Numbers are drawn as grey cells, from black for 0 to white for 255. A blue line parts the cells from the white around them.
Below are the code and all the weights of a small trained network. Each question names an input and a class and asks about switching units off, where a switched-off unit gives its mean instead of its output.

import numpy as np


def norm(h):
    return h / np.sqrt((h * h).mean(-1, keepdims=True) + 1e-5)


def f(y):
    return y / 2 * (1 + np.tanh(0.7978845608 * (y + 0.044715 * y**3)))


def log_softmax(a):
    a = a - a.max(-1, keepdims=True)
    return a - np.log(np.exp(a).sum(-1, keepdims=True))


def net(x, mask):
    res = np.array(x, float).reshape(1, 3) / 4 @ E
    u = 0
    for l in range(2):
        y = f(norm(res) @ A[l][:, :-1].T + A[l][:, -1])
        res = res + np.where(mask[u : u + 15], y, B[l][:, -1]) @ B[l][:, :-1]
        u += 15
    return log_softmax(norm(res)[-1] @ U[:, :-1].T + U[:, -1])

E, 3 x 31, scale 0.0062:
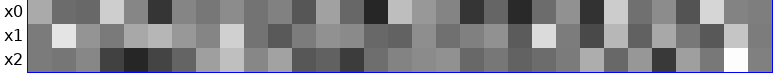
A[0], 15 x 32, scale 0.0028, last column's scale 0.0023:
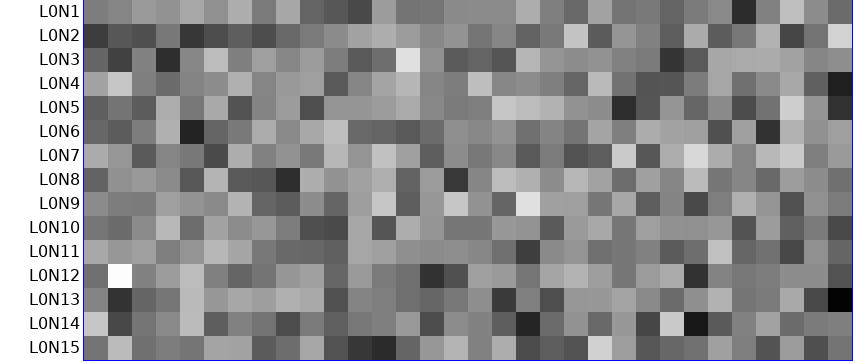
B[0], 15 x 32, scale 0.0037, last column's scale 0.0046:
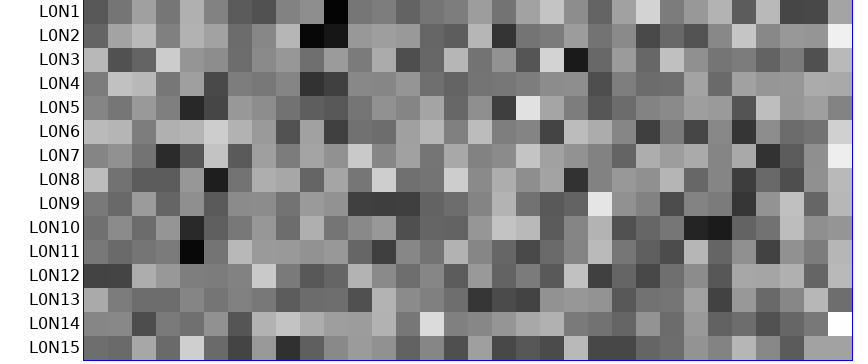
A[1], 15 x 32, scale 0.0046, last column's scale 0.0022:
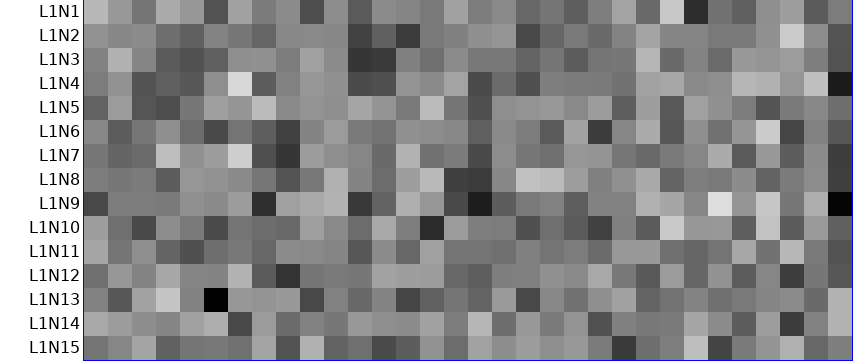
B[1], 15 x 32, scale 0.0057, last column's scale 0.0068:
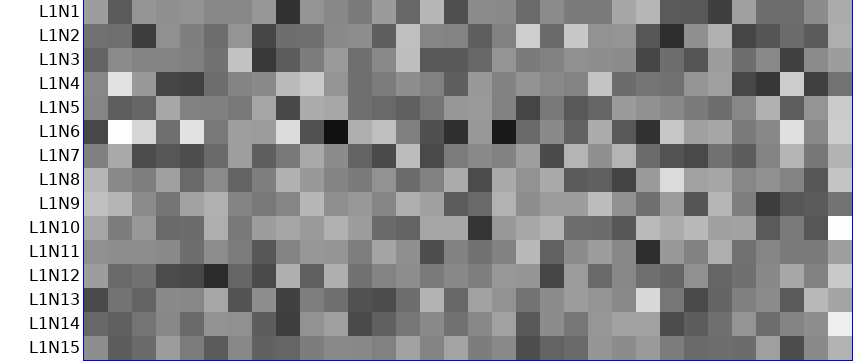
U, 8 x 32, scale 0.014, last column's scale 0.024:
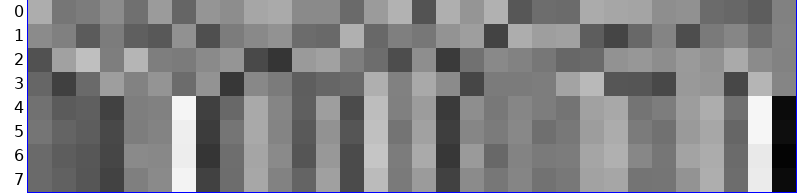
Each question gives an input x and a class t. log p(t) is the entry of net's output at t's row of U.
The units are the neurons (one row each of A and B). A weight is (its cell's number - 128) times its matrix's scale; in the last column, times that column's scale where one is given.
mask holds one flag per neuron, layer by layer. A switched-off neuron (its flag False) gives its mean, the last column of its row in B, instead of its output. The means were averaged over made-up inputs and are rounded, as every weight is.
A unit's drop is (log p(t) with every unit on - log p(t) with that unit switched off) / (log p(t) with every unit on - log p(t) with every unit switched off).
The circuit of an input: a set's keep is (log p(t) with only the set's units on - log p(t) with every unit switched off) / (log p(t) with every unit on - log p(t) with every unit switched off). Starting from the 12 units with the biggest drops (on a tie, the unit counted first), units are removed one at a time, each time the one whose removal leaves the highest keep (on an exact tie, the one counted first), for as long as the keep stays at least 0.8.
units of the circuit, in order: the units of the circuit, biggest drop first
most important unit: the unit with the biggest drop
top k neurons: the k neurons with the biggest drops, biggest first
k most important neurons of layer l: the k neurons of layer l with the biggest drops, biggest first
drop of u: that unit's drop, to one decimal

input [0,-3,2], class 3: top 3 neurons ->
[L0N2, L0N6, L1N6]
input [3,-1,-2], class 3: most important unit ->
L0N14
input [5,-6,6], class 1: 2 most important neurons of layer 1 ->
[L1N2, L1N3]
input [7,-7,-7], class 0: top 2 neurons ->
[L1N10, L0N6]
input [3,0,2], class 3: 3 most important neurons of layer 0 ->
[L0N7, L0N3, L0N6]
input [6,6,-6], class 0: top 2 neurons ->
[L0N2, L1N6]
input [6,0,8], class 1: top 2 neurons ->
[L1N2, L1N3]
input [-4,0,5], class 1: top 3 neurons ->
[L0N7, L0N14, L1N10]
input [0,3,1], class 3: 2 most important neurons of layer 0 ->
[L0N2, L0N15]
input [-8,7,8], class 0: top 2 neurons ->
[L1N6, L0N2]
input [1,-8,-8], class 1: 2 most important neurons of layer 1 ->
[L1N7, L1N12]
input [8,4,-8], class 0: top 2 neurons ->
[L1N10, L0N6]
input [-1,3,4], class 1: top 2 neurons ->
[L0N14, L0N2]
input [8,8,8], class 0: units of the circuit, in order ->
[L1N6]
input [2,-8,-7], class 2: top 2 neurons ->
[L1N6, L0N6]
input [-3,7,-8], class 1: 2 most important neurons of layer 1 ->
[L1N12, L1N6]
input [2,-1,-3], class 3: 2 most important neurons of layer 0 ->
[L0N14, L0N6]
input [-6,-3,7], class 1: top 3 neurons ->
[L0N7, L1N10, L0N14]
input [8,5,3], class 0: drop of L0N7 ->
0.1
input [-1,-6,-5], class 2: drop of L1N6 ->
1.2
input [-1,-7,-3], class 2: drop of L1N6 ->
0.7
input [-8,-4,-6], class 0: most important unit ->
L1N8
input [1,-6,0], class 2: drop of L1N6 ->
0.4
